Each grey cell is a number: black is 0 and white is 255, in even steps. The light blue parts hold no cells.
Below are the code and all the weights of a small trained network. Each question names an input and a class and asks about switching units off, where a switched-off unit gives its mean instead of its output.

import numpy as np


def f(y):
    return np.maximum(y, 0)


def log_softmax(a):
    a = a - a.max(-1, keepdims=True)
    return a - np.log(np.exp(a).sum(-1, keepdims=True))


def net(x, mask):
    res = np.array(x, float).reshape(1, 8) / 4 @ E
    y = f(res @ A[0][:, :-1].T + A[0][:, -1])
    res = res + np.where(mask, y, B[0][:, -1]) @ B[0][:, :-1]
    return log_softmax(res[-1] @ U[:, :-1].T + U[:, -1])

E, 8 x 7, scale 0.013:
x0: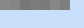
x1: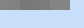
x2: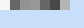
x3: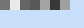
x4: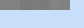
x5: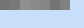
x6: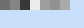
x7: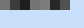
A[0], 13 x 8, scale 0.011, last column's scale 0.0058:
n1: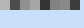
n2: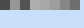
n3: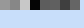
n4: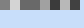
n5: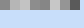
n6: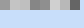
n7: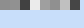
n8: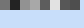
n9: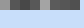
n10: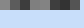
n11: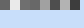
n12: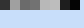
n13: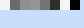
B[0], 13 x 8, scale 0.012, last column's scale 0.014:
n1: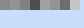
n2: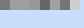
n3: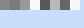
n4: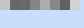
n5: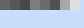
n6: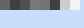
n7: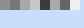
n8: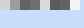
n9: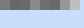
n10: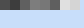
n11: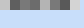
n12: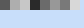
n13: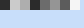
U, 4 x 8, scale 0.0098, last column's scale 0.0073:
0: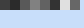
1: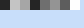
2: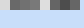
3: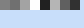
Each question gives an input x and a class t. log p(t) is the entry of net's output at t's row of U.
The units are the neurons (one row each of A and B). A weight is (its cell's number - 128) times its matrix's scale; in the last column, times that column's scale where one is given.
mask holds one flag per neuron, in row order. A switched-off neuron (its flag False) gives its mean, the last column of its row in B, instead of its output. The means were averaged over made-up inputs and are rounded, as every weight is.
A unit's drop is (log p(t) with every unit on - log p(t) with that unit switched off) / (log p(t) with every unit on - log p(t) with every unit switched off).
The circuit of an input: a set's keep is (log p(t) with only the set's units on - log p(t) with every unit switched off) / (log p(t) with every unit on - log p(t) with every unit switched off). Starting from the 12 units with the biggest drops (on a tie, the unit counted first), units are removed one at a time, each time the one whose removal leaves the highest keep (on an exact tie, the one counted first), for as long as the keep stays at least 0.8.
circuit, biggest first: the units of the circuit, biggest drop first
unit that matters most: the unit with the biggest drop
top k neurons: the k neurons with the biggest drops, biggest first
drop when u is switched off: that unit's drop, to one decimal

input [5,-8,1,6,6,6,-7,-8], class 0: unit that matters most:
n6
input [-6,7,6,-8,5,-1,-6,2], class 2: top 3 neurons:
[n8 n12 n1]
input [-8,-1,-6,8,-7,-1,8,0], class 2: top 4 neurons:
[n11 n4 n3 n13]
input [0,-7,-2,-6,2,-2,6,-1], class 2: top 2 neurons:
[n8 n3]
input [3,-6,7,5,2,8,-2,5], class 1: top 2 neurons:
[n13 n6]
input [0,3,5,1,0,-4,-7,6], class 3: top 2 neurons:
[n3 n6]
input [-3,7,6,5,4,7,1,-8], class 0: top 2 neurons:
[n6 n5]
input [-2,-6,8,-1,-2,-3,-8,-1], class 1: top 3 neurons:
[n13 n7 n1]
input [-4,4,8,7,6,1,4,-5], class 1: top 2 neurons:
[n13 n8]
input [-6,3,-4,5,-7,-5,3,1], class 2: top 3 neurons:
[n13 n11 n4]
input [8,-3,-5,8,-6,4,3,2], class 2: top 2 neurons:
[n11 n4]
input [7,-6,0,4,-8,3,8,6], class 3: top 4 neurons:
[n7 n6 n2 n5]
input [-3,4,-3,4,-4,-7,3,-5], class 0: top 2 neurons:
[n6 n8]
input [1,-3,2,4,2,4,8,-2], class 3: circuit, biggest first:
[n7]
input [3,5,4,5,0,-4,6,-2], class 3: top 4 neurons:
[n7 n8 n12 n1]
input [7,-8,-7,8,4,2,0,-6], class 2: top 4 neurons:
[n11 n4 n13 n10]
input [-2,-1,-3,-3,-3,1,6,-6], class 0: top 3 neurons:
[n6 n3 n5]
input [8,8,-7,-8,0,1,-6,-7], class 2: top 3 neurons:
[n8 n13 n10]
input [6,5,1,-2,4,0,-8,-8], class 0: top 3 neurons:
[n6 n5 n7]
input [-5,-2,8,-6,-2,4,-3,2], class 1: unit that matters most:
n13
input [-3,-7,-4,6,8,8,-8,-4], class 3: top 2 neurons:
[n3 n8]
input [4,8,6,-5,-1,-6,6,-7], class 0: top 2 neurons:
[n6 n5]
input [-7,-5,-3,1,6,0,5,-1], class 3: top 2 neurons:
[n13 n7]
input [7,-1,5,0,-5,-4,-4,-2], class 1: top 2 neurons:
[n13 n7]
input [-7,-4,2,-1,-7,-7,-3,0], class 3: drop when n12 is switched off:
0.4
